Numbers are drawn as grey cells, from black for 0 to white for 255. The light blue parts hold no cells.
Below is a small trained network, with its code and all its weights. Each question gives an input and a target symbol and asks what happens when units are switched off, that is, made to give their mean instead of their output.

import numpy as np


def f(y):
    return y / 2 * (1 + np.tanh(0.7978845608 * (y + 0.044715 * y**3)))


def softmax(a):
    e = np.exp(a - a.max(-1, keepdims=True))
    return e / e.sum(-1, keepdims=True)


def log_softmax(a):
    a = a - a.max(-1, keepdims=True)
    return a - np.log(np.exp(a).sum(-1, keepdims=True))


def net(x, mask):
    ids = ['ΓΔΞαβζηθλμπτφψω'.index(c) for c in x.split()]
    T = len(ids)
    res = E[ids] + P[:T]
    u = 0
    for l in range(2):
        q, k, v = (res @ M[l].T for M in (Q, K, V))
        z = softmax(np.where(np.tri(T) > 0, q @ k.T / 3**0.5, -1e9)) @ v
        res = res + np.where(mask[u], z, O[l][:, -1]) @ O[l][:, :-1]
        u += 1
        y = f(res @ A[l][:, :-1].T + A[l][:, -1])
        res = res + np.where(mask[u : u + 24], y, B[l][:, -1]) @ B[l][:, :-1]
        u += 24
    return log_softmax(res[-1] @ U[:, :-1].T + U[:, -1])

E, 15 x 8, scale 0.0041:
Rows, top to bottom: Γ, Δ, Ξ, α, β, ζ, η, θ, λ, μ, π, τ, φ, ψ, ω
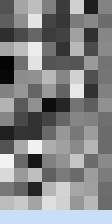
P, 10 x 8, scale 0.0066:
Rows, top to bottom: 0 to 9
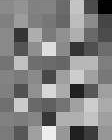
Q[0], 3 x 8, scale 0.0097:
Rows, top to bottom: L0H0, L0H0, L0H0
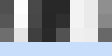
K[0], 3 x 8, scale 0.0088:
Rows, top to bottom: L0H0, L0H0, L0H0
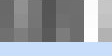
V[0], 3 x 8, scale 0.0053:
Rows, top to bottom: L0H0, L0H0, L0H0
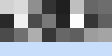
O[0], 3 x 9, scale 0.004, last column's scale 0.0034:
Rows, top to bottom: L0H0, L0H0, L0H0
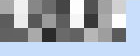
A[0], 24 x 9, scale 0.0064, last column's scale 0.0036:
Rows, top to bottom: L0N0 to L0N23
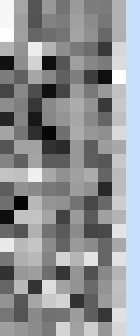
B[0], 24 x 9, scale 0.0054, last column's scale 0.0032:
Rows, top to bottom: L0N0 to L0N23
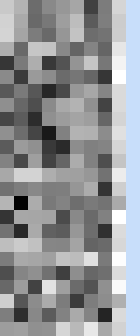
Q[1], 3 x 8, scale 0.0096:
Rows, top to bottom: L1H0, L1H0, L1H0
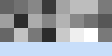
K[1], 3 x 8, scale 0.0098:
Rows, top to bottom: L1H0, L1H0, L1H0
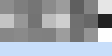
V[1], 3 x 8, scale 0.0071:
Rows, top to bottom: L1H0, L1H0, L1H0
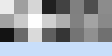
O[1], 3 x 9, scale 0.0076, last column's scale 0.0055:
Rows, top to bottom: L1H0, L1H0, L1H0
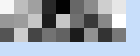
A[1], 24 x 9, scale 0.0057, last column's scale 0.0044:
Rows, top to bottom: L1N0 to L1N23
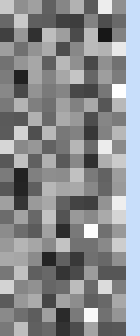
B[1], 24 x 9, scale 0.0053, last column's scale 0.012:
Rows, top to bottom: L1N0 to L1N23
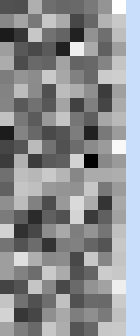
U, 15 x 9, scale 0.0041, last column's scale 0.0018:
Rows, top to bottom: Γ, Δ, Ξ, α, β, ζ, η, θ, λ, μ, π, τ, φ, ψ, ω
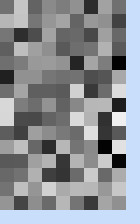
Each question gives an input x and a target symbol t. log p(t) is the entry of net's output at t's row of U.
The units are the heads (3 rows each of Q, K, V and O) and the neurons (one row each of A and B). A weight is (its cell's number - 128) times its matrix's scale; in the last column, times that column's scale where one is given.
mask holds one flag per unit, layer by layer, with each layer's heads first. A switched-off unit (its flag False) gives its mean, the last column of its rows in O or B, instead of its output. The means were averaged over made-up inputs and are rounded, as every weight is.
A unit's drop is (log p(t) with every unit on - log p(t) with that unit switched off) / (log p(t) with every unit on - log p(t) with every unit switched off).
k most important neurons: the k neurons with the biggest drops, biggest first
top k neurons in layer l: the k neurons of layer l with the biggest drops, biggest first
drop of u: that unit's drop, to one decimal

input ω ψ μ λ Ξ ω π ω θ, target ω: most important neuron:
[L0N23]
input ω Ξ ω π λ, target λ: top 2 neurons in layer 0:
[L0N9, L0N5]
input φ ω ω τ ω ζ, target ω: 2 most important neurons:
[L0N23, L0N5]
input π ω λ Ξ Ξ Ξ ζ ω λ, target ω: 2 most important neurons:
[L0N23, L0N18]
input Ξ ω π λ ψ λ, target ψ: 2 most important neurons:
[L1N12, L1N13]
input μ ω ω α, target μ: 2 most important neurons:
[L1N2, L0N8]
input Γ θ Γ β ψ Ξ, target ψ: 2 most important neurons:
[L1N12, L1N13]
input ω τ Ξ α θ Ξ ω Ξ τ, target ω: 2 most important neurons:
[L0N21, L0N7]
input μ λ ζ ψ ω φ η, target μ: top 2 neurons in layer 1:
[L1N2, L1N13]
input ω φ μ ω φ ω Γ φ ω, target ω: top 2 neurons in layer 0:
[L0N23, L0N18]
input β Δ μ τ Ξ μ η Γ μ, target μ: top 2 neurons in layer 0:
[L0N5, L0N23]
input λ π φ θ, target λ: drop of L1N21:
0.0
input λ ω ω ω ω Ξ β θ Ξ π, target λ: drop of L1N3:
0.1
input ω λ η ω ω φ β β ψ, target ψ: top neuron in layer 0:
[L0N23]
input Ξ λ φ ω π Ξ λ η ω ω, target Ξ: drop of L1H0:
1.4
